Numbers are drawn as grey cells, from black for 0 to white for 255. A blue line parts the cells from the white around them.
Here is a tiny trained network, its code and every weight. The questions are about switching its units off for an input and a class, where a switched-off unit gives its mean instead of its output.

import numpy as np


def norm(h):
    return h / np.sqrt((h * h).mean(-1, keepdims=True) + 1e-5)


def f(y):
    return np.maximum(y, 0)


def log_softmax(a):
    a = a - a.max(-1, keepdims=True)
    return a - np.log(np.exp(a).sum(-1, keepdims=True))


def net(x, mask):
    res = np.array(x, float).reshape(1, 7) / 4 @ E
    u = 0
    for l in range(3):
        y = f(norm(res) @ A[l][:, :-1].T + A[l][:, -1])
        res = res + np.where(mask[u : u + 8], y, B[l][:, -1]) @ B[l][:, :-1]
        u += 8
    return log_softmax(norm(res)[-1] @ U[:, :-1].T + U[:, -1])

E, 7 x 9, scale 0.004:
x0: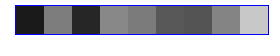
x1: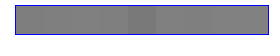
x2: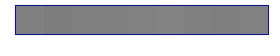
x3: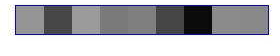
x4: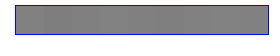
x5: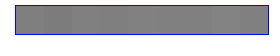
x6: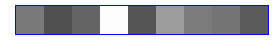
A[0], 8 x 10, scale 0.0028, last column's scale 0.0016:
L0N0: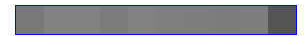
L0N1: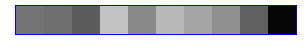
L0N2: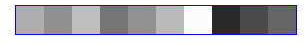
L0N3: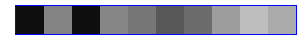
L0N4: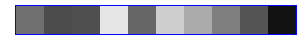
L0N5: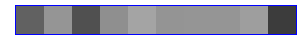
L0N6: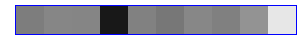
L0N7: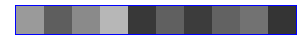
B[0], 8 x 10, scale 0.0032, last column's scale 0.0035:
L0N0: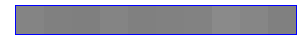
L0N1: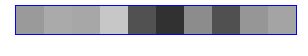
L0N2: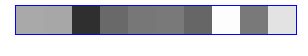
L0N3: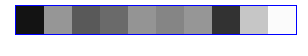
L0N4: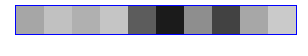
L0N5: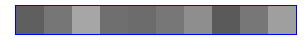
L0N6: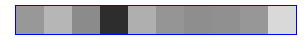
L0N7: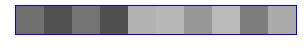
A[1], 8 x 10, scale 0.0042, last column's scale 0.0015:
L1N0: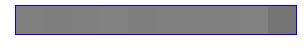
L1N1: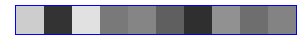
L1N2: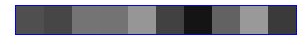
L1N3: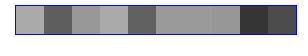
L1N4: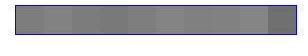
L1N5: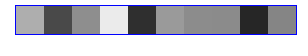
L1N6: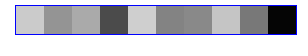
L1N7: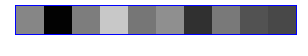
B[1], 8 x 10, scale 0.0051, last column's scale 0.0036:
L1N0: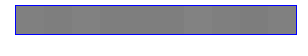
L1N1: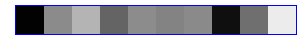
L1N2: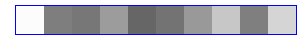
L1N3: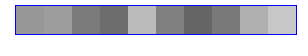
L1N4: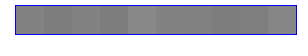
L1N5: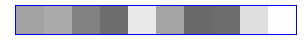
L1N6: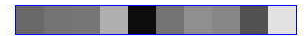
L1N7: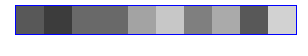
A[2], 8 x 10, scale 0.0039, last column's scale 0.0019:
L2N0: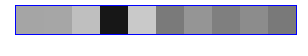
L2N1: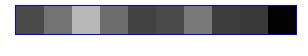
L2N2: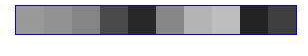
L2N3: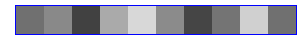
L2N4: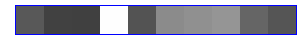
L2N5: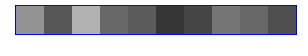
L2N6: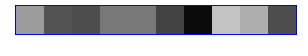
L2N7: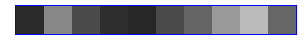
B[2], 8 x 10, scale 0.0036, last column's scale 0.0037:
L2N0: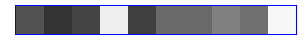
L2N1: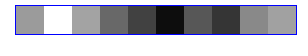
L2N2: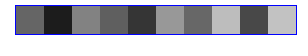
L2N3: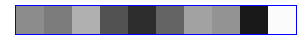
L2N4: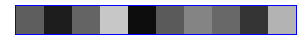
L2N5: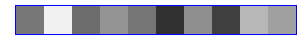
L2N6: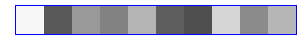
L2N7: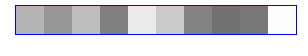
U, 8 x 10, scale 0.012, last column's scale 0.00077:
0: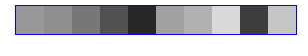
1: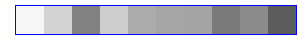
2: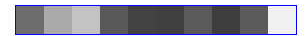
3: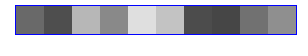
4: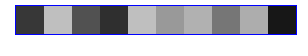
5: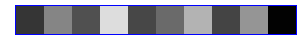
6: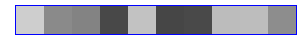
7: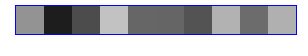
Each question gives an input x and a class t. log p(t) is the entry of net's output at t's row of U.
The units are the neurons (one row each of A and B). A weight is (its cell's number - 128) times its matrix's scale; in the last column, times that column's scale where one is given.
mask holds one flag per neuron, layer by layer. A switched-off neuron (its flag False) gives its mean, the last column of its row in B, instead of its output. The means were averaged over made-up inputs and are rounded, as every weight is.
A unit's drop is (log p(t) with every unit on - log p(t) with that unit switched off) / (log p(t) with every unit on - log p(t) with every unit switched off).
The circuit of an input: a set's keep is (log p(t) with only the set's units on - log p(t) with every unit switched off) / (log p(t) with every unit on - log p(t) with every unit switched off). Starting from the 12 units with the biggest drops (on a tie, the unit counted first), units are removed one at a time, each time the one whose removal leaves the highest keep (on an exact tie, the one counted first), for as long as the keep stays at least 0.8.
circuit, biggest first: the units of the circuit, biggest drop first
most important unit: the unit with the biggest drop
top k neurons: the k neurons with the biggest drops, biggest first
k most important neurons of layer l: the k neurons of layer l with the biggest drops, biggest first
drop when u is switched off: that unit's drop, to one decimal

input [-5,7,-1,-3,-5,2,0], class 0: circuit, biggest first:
L0N2; L2N2
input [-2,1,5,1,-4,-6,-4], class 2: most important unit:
L2N1
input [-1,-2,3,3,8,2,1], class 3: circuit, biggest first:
L1N1; L1N7
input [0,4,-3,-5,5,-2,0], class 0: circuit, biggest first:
L1N5; L0N2
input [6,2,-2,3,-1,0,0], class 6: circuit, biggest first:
L2N0; L1N2
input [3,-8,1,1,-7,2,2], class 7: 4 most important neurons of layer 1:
L1N1; L1N2; L1N5; L1N6
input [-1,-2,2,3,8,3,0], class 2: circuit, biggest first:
L1N1; L2N1
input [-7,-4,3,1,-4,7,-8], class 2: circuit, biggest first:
L1N1; L1N6
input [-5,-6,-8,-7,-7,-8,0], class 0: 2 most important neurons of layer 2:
L2N2; L2N7
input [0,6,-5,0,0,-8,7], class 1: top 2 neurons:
L1N5; L0N4
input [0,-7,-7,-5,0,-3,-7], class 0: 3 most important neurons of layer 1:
L1N5; L1N6; L1N1
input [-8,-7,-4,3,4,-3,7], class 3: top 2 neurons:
L1N1; L1N7
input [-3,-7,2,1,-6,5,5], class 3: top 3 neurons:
L1N7; L1N1; L1N2
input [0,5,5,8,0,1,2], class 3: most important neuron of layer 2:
L2N0
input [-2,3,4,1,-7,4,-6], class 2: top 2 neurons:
L1N2; L2N1
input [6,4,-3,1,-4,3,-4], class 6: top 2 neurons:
L1N1; L1N2
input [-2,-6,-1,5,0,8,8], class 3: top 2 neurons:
L1N5; L1N1
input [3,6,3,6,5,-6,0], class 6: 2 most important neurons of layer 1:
L1N6; L1N2
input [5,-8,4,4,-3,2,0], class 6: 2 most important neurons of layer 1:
L1N6; L1N7
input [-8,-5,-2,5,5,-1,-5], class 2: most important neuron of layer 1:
L1N1
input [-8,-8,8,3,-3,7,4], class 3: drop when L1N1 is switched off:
0.4
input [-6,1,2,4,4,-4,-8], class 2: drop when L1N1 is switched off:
0.1
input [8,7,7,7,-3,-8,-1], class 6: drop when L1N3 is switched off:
0.0
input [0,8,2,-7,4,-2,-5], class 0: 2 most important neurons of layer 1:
L1N5; L1N1
